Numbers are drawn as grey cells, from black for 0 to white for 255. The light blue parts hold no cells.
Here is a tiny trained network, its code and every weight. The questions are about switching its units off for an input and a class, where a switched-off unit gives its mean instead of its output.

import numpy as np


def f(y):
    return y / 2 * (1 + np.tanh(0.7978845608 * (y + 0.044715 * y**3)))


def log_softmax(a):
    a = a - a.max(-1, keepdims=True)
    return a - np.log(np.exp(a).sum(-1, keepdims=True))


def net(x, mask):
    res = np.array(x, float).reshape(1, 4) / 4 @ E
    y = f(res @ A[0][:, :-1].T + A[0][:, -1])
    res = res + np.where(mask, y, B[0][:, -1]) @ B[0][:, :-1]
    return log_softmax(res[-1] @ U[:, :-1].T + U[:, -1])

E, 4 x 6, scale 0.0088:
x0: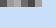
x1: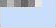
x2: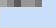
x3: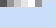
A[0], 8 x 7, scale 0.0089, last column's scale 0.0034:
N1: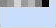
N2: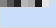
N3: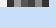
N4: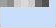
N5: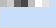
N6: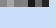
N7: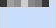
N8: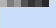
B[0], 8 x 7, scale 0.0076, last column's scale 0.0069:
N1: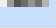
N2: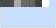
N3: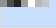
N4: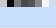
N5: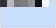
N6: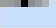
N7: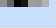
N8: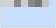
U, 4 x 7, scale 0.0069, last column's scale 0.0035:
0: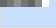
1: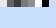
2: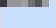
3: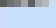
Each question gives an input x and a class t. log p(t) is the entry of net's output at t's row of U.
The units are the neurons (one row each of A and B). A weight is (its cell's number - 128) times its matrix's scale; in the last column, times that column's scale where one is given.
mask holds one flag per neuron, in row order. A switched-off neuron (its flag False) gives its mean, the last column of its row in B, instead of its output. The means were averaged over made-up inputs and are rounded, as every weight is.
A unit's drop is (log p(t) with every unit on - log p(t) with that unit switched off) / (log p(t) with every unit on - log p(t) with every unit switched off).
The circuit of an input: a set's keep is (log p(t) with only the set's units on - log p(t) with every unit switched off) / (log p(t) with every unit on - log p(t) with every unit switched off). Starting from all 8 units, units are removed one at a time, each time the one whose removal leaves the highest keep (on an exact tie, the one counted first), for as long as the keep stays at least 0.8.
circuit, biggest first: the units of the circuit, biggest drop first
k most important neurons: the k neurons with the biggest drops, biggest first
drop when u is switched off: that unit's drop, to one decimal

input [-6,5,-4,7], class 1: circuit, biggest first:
(N4)
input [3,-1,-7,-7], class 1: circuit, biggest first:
(N3, N5)
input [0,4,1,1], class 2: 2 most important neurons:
(N5, N4)
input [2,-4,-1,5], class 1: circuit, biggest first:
(N5, N4)
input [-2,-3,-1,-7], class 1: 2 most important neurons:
(N3, N5)
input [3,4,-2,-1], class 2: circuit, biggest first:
(N5, N4)
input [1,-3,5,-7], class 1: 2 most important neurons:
(N3, N5)
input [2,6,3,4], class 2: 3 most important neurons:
(N5, N3, N6)
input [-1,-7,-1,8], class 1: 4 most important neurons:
(N4, N7, N1, N5)
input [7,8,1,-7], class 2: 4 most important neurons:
(N5, N4, N7, N1)
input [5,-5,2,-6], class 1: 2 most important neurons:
(N3, N5)
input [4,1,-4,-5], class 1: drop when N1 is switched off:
-0.1
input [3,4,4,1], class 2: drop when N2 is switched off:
-0.1
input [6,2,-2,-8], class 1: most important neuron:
(N3)
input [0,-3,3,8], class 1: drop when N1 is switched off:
0.1
